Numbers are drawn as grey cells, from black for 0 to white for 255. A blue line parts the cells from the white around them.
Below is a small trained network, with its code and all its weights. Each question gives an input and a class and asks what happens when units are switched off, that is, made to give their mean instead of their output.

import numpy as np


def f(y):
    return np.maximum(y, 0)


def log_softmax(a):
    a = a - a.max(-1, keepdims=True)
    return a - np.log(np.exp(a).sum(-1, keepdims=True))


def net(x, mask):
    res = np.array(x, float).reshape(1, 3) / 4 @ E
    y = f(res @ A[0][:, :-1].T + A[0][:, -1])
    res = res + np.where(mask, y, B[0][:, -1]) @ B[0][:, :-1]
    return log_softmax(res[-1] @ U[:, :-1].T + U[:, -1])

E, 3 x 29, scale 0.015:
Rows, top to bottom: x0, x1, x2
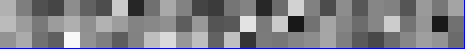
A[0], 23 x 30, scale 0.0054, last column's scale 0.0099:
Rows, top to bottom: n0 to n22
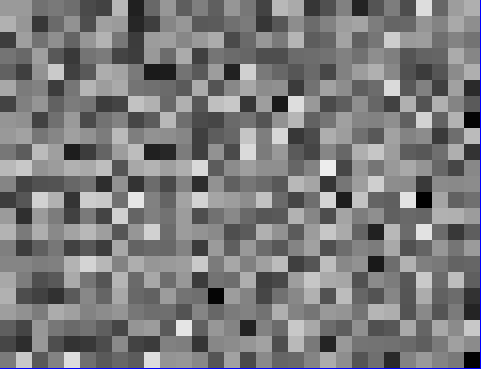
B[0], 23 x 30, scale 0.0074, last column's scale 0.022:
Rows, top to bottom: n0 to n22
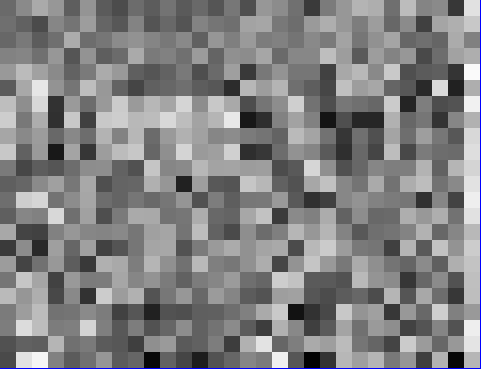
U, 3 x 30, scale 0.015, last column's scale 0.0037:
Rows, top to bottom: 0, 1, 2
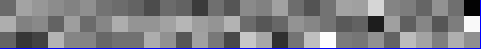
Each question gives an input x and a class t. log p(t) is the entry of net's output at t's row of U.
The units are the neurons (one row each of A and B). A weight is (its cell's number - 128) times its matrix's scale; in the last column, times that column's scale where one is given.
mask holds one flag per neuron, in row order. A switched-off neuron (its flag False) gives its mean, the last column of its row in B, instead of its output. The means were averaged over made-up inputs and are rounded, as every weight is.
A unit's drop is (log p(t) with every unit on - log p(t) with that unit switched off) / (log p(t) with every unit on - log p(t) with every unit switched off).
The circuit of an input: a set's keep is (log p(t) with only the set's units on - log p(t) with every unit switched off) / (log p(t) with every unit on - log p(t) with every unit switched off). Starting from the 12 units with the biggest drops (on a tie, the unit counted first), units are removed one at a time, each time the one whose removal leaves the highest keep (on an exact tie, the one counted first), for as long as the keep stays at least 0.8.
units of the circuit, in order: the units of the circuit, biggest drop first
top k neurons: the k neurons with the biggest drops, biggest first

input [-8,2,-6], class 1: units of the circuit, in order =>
(n9)
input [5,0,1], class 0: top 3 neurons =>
(n9, n6, n0)
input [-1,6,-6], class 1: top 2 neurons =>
(n9, n8)
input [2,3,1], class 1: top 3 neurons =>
(n22, n12, n20)
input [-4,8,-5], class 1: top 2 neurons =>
(n9, n8)
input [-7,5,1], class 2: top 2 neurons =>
(n6, n9)
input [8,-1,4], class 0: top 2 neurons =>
(n0, n9)
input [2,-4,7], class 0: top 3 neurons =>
(n22, n9, n8)
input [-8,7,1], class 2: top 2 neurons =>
(n6, n10)
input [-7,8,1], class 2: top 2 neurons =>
(n6, n10)
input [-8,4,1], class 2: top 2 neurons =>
(n6, n9)
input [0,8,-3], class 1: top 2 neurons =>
(n8, n9)
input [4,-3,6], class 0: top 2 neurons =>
(n22, n9)
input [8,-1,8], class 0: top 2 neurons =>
(n22, n0)
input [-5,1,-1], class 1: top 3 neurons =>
(n22, n0, n5)
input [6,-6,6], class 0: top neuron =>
(n22)
